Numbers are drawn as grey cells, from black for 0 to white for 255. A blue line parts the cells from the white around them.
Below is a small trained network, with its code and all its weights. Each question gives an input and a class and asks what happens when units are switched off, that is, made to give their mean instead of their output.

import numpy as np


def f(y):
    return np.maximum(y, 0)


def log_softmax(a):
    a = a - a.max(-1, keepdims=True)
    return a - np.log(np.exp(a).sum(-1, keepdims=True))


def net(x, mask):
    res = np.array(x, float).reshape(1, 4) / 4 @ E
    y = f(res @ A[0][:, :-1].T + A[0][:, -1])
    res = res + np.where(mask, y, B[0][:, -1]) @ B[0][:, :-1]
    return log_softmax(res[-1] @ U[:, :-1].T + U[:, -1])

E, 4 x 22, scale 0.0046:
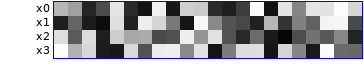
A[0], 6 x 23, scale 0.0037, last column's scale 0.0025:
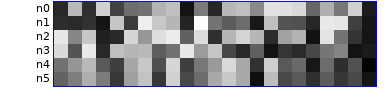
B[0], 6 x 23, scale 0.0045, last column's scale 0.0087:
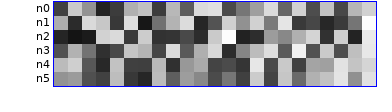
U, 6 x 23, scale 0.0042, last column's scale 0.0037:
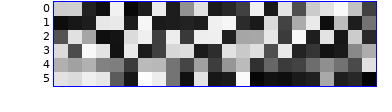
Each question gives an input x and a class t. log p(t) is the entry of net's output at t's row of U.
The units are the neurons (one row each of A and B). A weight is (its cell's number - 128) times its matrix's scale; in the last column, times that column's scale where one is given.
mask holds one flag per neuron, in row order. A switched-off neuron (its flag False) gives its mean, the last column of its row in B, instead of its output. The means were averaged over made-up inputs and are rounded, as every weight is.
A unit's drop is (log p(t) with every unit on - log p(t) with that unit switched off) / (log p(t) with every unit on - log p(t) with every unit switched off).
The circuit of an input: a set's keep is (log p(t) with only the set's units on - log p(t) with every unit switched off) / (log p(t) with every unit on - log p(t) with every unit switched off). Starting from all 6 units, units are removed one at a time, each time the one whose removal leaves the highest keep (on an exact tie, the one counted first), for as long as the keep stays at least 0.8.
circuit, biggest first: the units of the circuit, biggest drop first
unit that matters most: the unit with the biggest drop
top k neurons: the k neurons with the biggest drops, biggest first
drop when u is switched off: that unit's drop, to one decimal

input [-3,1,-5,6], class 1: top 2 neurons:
(n2 n3)
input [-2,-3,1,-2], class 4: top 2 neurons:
(n1 n2)
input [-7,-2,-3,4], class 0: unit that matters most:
n4
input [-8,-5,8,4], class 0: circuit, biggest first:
(n4 n5)
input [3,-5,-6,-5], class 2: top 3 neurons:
(n2 n0 n1)
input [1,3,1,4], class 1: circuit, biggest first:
(n2 n4)
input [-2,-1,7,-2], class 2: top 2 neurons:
(n3 n2)
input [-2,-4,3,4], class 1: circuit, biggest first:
(n2 n1)
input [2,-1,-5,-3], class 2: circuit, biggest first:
(n2 n0)
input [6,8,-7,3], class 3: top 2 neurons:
(n1 n3)
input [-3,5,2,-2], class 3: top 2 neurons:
(n1 n2)
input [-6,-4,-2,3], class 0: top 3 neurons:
(n4 n5 n1)
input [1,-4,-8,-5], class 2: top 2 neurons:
(n0 n2)
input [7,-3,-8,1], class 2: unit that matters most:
n0
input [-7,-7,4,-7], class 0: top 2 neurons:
(n5 n4)
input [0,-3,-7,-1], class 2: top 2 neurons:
(n0 n1)
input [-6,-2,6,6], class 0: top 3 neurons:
(n4 n5 n0)
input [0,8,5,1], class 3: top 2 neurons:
(n1 n0)
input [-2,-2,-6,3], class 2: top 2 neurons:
(n0 n1)
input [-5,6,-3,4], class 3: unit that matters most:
n1
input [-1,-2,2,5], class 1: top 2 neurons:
(n2 n1)
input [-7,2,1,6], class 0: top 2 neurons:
(n4 n5)
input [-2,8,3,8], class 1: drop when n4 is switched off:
0.0
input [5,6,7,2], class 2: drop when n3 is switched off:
0.7
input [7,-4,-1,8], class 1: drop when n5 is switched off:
0.1
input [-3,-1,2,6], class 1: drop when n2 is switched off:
0.8
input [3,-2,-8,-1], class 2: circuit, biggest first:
(n0)
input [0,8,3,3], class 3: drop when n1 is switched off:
0.9
